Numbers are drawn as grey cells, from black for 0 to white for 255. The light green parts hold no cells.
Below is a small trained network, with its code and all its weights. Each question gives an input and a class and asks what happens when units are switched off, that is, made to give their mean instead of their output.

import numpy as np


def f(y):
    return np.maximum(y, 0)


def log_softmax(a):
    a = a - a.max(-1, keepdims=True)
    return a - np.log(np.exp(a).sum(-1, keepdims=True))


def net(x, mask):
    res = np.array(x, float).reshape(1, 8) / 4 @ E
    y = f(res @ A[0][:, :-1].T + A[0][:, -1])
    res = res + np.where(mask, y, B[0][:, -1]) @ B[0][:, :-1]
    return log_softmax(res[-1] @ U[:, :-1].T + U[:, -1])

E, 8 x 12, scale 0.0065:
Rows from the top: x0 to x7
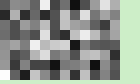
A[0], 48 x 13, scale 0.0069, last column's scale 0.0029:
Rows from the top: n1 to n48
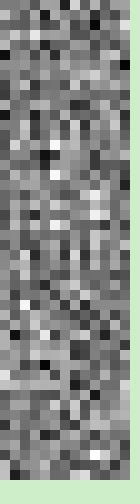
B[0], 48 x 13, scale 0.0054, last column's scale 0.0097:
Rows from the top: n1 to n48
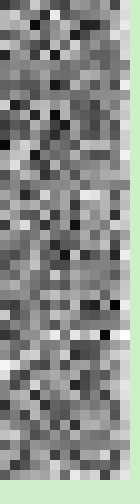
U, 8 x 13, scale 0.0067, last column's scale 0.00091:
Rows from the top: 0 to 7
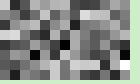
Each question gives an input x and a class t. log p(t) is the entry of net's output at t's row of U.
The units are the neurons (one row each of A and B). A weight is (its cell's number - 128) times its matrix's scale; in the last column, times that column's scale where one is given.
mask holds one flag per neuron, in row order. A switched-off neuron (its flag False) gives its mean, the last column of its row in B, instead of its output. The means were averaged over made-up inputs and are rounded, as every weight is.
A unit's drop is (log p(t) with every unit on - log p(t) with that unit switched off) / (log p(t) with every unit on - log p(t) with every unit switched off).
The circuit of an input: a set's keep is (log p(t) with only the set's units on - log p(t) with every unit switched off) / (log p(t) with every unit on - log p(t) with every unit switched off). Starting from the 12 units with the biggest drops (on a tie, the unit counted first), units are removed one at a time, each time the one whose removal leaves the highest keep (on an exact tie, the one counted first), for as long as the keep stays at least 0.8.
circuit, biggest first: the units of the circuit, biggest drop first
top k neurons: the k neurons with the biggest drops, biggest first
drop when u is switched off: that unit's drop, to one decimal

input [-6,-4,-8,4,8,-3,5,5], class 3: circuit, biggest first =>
[n2]
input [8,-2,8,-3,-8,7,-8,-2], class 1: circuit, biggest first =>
[n20 n46]
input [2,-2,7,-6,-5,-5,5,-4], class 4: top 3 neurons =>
[n26 n13 n31]
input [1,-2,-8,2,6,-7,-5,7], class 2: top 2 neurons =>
[n23 n18]
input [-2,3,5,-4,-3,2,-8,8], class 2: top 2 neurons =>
[n23 n47]
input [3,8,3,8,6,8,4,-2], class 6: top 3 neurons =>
[n34 n48 n30]
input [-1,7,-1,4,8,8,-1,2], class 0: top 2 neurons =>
[n36 n39]
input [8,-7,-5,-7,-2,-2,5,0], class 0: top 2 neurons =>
[n11 n39]
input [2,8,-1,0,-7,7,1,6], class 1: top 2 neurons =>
[n20 n22]
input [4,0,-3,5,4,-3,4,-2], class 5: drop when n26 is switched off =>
0.2
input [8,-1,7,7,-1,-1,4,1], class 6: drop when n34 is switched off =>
0.5
